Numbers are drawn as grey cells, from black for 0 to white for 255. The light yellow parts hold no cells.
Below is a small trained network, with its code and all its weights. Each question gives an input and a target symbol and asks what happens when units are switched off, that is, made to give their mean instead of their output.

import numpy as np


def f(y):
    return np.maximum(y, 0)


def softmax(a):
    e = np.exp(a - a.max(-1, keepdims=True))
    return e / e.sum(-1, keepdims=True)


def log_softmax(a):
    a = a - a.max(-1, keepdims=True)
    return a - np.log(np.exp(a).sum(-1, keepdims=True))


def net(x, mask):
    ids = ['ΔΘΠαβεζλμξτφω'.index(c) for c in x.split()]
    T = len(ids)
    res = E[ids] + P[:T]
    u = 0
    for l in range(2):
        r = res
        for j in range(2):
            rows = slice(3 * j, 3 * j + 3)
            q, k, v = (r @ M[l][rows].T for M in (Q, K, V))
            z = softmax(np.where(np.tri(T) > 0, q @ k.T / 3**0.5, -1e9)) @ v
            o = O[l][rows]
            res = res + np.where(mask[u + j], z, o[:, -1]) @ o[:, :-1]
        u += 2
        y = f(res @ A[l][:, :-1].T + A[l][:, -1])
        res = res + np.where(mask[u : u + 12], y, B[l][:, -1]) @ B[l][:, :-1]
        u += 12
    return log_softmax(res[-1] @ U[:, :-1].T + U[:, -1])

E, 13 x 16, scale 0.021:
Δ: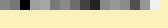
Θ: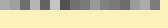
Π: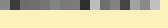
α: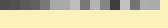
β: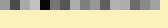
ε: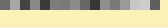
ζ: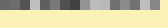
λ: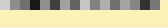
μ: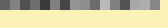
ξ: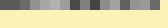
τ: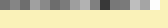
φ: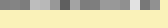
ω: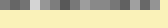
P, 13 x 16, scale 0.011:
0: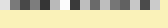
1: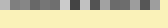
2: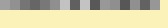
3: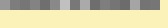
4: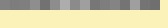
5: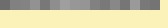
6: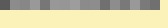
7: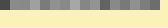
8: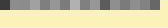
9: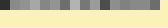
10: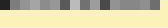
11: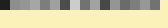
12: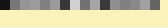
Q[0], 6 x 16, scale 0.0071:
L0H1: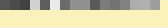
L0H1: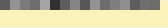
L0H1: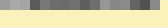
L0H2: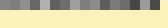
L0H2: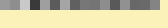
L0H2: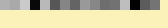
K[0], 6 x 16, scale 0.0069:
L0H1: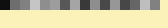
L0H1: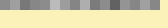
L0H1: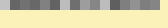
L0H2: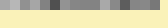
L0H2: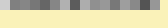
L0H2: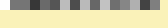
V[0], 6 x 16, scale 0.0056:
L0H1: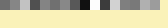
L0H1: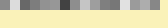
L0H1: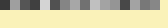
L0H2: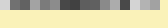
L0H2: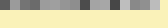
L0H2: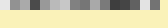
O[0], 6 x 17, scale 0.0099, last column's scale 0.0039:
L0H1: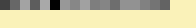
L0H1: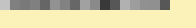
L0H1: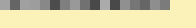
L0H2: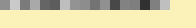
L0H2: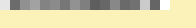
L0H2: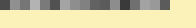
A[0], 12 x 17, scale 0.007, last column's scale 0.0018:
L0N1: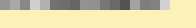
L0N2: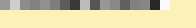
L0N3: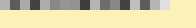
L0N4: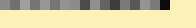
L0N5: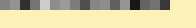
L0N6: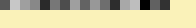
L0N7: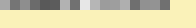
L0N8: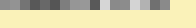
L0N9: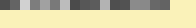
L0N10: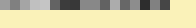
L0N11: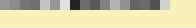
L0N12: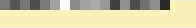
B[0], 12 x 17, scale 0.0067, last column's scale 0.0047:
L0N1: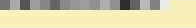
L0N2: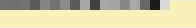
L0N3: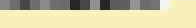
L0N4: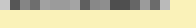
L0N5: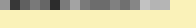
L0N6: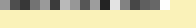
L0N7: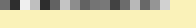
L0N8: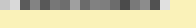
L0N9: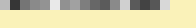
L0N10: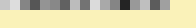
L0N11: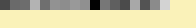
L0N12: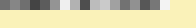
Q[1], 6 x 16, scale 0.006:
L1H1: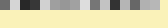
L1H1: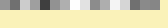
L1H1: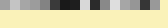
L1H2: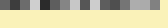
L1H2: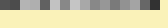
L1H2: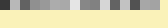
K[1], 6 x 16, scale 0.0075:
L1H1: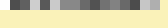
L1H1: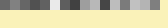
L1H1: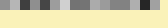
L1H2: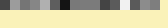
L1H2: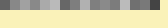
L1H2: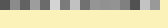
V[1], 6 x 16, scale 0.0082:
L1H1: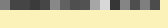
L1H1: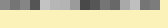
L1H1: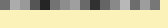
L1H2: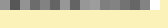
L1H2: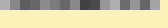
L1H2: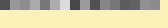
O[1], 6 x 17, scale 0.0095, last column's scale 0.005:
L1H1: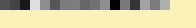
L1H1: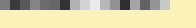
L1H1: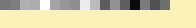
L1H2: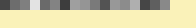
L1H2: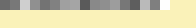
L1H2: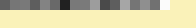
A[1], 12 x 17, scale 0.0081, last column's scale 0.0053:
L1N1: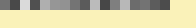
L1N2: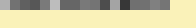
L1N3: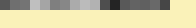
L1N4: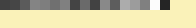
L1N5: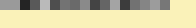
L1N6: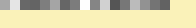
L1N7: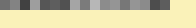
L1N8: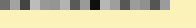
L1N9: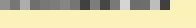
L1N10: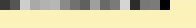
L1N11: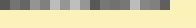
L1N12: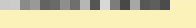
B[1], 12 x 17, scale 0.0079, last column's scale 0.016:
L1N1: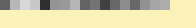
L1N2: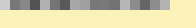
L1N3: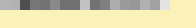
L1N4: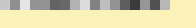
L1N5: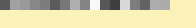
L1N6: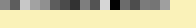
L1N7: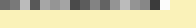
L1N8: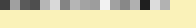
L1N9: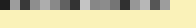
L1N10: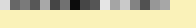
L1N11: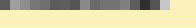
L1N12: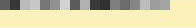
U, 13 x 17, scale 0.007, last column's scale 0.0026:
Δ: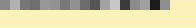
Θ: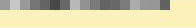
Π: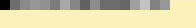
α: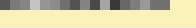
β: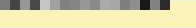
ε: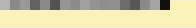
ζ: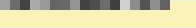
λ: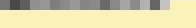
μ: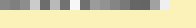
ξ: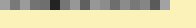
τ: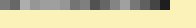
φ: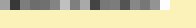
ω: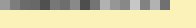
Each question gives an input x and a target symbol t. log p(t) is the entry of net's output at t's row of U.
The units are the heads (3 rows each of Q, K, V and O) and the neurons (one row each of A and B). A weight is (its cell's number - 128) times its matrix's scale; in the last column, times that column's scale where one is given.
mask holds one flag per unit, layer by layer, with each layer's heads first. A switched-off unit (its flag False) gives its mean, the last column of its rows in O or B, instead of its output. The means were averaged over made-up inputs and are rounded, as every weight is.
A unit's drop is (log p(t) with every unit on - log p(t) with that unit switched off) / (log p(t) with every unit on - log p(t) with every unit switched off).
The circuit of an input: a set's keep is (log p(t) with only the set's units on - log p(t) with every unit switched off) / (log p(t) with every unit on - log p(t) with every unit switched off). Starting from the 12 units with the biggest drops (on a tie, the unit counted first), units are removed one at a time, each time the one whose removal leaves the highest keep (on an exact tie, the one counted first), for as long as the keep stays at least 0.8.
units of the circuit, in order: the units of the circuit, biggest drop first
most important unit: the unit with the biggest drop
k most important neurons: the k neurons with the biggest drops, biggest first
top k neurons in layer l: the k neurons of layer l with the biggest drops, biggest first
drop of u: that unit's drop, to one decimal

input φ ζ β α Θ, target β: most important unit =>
L1N8
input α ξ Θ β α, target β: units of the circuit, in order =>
L0H2; L1H1; L0N12; L0N11
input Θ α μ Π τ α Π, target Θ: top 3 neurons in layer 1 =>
L1N1; L1N2; L1N7
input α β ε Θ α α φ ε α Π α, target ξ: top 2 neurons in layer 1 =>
L1N4; L1N8
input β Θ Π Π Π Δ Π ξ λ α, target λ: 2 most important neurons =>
L1N3; L1N7
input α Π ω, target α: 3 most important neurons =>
L1N6; L0N10; L0N6
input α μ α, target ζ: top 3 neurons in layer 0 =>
L0N12; L0N2; L0N8
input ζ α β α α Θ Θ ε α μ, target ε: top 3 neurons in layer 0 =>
L0N12; L0N7; L0N2
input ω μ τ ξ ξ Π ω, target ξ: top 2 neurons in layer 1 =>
L1N8; L1N9
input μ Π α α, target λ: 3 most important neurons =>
L1N3; L1N7; L0N12
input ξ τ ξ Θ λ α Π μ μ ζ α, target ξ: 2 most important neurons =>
L0N12; L1N4
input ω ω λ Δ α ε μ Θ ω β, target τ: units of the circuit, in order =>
L0H1; L1H1
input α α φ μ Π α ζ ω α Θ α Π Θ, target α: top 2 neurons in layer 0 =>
L0N6; L0N3
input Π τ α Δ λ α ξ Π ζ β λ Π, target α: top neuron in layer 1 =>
L1N9
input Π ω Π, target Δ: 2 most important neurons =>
L1N9; L1N4
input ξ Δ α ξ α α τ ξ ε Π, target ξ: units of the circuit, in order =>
L0H1; L1H1; L1N4; L0N3
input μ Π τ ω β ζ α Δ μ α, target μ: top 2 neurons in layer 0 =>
L0N12; L0N4
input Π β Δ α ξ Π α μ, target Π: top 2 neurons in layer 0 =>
L0N12; L0N9
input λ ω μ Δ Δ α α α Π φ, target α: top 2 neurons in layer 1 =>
L1N6; L1N12
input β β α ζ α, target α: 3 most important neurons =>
L0N12; L1N9; L1N4
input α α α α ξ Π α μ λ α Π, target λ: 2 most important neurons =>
L0N3; L1N3
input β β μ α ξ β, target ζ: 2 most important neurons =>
L1N10; L0N7
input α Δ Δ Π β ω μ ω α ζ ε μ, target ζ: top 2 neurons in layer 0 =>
L0N6; L0N8
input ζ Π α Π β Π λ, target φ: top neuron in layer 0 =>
L0N7
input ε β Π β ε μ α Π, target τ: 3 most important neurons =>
L0N3; L1N1; L1N10
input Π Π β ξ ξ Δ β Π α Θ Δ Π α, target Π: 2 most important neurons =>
L0N12; L1N9
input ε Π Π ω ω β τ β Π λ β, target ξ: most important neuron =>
L0N3
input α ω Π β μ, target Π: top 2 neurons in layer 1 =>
L1N12; L1N10
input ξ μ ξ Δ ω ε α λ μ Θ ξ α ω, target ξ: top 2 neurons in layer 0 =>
L0N12; L0N10
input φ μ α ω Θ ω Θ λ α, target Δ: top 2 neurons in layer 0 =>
L0N12; L0N1
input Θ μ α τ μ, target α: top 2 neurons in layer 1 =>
L1N6; L1N12
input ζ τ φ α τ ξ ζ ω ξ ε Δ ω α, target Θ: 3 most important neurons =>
L0N12; L1N1; L1N7
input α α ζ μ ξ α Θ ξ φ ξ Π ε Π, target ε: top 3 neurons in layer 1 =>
L1N10; L1N3; L1N1
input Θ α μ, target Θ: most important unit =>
L0H2
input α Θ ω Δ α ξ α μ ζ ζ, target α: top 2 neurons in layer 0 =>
L0N6; L0N3
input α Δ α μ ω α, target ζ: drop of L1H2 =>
0.1
